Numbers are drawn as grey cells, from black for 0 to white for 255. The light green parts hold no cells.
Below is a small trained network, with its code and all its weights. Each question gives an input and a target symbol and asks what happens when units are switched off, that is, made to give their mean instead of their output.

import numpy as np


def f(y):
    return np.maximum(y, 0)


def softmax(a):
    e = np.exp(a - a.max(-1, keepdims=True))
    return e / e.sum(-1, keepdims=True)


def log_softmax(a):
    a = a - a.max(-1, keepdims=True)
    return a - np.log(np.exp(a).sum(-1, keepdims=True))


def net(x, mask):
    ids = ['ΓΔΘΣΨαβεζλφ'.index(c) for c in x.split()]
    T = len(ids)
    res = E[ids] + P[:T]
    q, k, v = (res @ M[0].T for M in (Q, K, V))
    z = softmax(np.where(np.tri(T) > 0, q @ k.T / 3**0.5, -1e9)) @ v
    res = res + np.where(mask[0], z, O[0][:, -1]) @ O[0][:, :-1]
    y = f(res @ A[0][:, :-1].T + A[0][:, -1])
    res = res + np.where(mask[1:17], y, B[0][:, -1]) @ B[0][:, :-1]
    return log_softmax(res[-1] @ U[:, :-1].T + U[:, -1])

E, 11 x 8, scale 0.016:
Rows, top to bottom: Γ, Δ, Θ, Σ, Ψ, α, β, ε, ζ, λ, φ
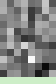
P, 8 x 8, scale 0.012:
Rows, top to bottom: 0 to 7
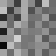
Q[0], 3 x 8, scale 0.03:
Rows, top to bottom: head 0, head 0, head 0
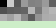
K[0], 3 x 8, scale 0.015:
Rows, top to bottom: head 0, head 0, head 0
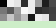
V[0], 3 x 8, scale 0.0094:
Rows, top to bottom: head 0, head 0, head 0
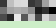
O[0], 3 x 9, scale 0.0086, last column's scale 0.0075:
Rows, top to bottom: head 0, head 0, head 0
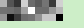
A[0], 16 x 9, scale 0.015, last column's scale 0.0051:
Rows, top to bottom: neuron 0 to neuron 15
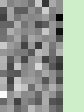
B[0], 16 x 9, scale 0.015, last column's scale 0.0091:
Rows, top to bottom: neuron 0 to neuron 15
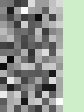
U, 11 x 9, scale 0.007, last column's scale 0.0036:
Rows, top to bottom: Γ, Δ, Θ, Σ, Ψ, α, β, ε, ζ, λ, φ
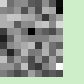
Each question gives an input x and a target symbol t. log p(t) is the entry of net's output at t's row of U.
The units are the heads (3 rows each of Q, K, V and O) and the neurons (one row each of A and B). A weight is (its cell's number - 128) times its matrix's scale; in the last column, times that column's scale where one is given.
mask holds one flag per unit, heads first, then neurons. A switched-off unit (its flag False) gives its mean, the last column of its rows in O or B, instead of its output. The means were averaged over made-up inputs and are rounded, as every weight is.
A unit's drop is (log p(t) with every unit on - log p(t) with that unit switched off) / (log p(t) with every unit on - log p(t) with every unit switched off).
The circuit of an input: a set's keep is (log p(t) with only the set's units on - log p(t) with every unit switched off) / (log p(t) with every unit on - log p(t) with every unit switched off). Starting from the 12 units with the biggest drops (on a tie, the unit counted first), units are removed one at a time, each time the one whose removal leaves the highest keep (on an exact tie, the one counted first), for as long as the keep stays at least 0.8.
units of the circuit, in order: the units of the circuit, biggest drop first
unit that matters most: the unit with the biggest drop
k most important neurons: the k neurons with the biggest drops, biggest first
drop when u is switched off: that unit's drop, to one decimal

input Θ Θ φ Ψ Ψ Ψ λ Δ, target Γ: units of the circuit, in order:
[neuron 13; neuron 12]
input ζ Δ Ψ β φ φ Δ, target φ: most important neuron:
[neuron 10]
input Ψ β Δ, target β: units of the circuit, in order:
[head 0; neuron 15]
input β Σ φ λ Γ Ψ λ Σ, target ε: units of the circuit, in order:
[head 0; neuron 12; neuron 7; neuron 9]
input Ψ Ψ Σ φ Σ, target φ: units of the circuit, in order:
[head 0; neuron 10; neuron 14]
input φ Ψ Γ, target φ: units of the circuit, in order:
[head 0; neuron 10; neuron 14]
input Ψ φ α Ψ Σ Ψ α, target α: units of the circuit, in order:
[neuron 14; neuron 1]
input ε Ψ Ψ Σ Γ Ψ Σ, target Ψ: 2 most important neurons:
[neuron 0; neuron 2]
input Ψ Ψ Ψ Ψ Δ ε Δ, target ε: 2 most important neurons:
[neuron 1; neuron 7]
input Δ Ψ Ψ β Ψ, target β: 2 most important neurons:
[neuron 15; neuron 2]
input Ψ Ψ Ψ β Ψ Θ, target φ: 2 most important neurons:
[neuron 12; neuron 0]
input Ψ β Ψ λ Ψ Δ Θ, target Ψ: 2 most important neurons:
[neuron 2; neuron 1]
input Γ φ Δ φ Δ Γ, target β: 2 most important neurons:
[neuron 9; neuron 13]
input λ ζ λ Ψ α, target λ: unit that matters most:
head 0
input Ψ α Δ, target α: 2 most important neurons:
[neuron 14; neuron 10]
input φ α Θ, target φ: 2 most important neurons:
[neuron 10; neuron 14]
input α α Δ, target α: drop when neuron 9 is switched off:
-0.1
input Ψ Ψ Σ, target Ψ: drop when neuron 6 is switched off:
-0.1
